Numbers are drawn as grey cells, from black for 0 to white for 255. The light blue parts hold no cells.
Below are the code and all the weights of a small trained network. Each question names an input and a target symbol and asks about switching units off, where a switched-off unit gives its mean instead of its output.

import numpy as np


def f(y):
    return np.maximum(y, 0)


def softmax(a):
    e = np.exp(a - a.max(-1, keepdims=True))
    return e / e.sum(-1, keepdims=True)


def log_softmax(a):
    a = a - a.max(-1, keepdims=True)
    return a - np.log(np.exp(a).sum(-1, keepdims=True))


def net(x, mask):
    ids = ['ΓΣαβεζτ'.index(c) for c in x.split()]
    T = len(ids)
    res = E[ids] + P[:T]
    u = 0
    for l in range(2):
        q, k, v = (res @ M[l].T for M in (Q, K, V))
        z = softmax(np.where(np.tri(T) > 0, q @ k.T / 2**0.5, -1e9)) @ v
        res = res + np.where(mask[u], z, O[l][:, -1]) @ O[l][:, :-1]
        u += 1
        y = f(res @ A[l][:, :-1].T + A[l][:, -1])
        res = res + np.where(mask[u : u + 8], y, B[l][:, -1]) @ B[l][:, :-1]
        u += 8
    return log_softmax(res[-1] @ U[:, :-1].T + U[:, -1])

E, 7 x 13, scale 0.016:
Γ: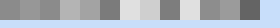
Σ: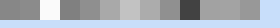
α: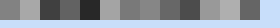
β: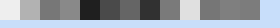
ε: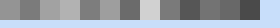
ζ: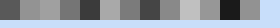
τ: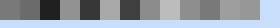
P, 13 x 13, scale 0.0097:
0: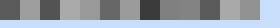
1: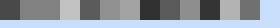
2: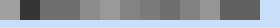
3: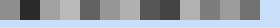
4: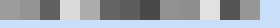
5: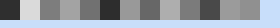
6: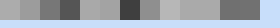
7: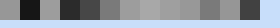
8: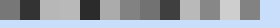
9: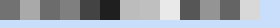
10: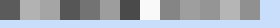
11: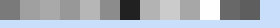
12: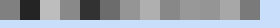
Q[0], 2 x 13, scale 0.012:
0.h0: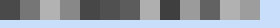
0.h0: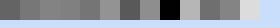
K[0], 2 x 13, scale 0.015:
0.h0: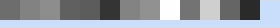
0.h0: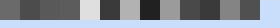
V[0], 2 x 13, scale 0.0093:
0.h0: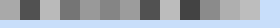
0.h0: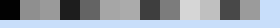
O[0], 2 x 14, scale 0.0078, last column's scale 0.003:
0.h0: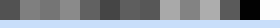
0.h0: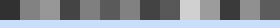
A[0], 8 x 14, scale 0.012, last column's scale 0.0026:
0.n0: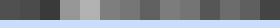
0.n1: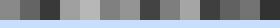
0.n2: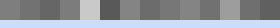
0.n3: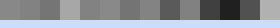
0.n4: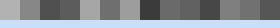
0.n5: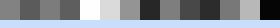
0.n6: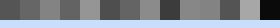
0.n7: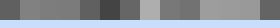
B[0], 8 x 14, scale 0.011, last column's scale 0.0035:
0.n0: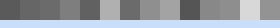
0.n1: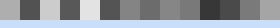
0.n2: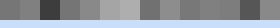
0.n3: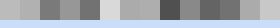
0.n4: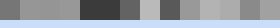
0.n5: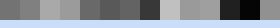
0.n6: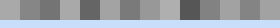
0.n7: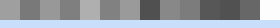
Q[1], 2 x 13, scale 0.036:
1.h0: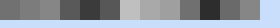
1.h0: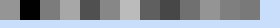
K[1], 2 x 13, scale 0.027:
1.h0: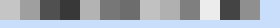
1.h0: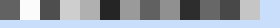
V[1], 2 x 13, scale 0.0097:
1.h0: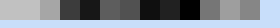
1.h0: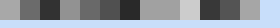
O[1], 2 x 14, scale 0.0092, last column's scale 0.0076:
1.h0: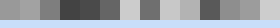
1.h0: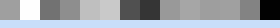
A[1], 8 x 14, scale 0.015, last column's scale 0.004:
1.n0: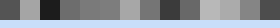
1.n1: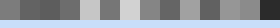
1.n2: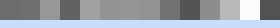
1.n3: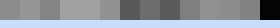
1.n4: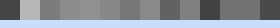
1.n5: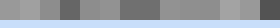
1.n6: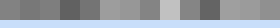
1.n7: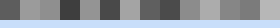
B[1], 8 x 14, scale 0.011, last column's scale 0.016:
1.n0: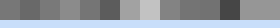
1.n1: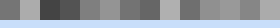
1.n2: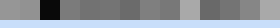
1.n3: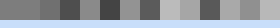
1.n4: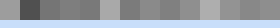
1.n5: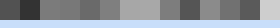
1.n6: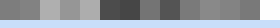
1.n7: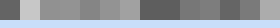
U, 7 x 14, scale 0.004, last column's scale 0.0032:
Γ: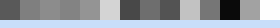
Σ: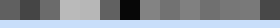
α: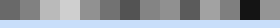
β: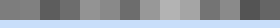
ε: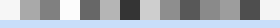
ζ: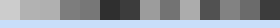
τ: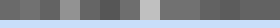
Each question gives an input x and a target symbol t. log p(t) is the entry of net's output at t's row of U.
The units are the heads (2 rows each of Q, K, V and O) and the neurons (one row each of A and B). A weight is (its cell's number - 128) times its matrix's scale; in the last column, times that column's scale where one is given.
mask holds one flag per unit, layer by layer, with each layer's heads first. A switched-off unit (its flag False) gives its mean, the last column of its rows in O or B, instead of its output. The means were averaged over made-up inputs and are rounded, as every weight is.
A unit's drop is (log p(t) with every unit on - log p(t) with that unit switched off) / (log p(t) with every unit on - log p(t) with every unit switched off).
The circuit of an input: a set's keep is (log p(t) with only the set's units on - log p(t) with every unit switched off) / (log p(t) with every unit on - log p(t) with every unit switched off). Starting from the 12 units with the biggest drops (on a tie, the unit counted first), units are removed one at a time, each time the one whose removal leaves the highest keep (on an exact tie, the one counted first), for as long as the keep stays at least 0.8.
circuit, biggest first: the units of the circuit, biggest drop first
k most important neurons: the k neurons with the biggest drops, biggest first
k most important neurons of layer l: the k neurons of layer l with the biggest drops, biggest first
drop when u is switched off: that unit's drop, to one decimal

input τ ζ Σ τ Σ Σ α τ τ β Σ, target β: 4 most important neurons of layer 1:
1.n3; 1.n6; 1.n2; 1.n5
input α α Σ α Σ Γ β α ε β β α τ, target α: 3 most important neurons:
1.n5; 1.n6; 1.n2
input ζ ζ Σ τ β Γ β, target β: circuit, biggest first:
1.h0; 1.n3; 1.n6
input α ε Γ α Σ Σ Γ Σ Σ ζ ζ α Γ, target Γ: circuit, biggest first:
0.h0; 1.n7
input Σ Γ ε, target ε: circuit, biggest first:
0.n3
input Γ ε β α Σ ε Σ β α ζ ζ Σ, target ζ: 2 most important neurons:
0.n6; 1.n6
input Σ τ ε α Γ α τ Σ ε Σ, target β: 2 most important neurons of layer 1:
1.n3; 1.n2
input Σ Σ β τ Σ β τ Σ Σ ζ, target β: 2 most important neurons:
1.n3; 1.n6
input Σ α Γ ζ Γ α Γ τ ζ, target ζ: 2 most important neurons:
1.n6; 1.n5
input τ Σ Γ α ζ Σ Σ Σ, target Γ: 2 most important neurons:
1.n7; 1.n6
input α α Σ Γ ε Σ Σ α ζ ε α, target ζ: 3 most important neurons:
1.n6; 1.n5; 0.n7
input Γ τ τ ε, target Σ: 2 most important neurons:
1.n3; 0.n2
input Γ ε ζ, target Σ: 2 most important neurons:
1.n3; 0.n2
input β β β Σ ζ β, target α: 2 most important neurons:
1.n5; 1.n6
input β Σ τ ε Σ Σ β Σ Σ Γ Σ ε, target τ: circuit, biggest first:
1.h0
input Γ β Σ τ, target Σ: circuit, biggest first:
1.h0; 1.n3
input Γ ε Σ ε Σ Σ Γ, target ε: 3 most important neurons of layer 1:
1.n3; 1.n5; 1.n6
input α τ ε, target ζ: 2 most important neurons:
1.n6; 0.n4
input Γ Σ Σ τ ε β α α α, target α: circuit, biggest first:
1.h0; 1.n5; 1.n6; 1.n2
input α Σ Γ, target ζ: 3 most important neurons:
1.n6; 1.n5; 0.n4
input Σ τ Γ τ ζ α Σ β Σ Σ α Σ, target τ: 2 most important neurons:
1.n2; 1.n6
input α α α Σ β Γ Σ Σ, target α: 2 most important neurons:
1.n5; 1.n6
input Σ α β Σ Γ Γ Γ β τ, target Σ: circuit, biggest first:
1.h0
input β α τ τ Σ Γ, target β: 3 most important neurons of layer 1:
1.n3; 1.n6; 1.n4
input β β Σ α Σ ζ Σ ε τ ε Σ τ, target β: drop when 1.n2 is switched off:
-0.1
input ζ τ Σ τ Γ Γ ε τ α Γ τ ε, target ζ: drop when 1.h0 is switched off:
1.2
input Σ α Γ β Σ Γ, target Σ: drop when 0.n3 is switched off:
0.0
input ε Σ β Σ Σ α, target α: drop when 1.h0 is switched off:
0.8
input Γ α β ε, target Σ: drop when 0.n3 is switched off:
-0.2
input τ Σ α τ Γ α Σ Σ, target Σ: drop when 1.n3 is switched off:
0.4
